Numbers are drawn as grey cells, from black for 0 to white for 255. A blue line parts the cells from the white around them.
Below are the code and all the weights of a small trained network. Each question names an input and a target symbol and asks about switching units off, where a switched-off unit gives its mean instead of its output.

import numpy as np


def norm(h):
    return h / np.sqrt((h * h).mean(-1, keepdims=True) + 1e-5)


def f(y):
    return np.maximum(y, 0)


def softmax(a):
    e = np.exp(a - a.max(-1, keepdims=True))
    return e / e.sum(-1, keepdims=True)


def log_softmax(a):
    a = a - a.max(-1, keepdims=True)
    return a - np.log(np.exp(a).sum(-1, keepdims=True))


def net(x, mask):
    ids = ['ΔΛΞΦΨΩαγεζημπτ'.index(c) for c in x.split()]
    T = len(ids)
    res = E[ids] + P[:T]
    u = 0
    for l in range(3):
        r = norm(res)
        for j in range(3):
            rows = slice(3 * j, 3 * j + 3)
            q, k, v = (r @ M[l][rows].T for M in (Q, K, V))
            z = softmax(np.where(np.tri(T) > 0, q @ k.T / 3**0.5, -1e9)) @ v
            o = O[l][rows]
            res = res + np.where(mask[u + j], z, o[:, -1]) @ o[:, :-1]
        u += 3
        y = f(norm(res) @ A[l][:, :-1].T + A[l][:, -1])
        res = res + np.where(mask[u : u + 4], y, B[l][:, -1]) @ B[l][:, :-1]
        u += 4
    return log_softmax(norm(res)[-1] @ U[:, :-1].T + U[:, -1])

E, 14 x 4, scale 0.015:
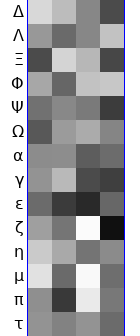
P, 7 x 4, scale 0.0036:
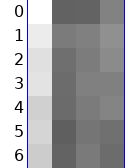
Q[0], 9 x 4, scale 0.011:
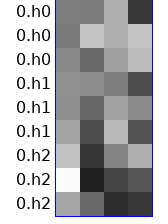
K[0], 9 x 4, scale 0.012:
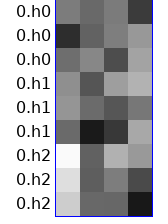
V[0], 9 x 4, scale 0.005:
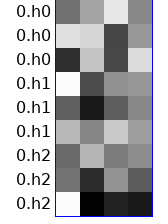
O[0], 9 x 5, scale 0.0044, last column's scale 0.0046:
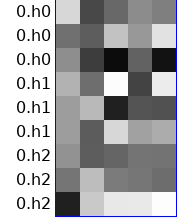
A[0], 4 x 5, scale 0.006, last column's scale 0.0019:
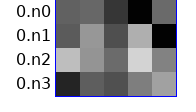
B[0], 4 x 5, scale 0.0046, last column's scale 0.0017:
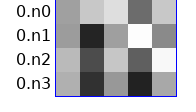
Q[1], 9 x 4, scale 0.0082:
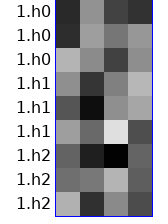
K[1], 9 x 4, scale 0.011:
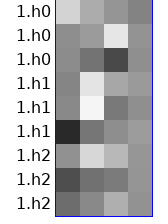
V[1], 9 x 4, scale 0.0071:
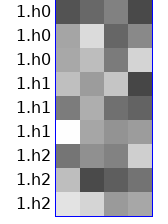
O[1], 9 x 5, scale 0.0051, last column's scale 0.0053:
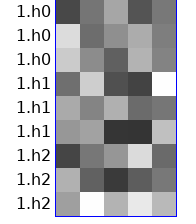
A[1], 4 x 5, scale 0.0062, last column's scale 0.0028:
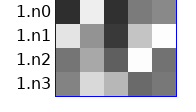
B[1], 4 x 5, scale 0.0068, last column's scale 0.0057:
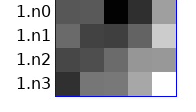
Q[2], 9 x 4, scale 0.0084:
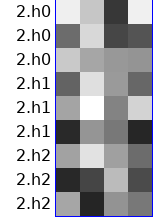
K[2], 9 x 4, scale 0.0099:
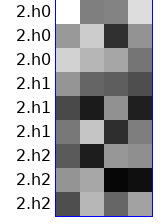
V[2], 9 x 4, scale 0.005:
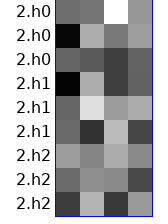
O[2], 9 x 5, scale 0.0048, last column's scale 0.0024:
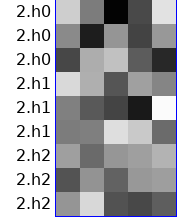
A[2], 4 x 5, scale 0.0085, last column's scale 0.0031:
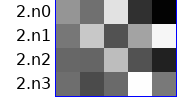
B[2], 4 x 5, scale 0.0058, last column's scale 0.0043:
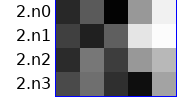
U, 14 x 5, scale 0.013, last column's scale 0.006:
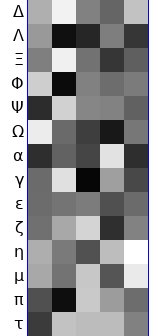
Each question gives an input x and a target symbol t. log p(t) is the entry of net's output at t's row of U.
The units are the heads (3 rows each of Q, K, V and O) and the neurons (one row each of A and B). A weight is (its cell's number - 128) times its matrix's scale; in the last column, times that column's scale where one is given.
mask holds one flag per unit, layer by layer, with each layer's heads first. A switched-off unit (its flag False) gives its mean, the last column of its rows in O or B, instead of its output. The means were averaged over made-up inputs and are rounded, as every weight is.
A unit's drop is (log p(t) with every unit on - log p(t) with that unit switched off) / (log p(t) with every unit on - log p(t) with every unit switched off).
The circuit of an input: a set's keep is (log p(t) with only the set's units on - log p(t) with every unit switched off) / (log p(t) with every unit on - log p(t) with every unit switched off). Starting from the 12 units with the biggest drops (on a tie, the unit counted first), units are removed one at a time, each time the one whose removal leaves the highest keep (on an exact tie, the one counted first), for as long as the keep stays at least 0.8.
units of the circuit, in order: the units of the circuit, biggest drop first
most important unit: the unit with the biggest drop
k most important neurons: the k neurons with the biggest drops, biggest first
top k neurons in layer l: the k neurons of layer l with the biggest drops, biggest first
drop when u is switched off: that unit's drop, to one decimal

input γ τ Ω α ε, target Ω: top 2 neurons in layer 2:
(2.n1, 2.n0)
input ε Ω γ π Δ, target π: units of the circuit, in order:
(0.h2, 1.h1, 1.h2)
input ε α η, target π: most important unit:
1.h1
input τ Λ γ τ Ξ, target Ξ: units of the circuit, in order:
(0.h2, 2.h1, 1.h2)
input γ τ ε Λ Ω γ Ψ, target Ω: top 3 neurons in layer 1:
(1.n0, 1.n3, 1.n1)
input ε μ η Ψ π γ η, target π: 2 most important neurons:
(0.n3, 0.n1)
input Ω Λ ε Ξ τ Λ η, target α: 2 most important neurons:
(2.n0, 1.n1)
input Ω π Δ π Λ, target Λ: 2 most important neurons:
(2.n3, 1.n1)
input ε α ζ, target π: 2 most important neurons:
(0.n1, 2.n0)
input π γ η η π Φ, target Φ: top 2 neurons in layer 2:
(2.n3, 2.n1)
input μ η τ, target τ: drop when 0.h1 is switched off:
0.1
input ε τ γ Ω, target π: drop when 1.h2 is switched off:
0.3
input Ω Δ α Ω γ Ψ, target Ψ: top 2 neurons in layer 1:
(1.n1, 1.n0)
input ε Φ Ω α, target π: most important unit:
0.h2
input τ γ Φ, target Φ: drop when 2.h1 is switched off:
0.2
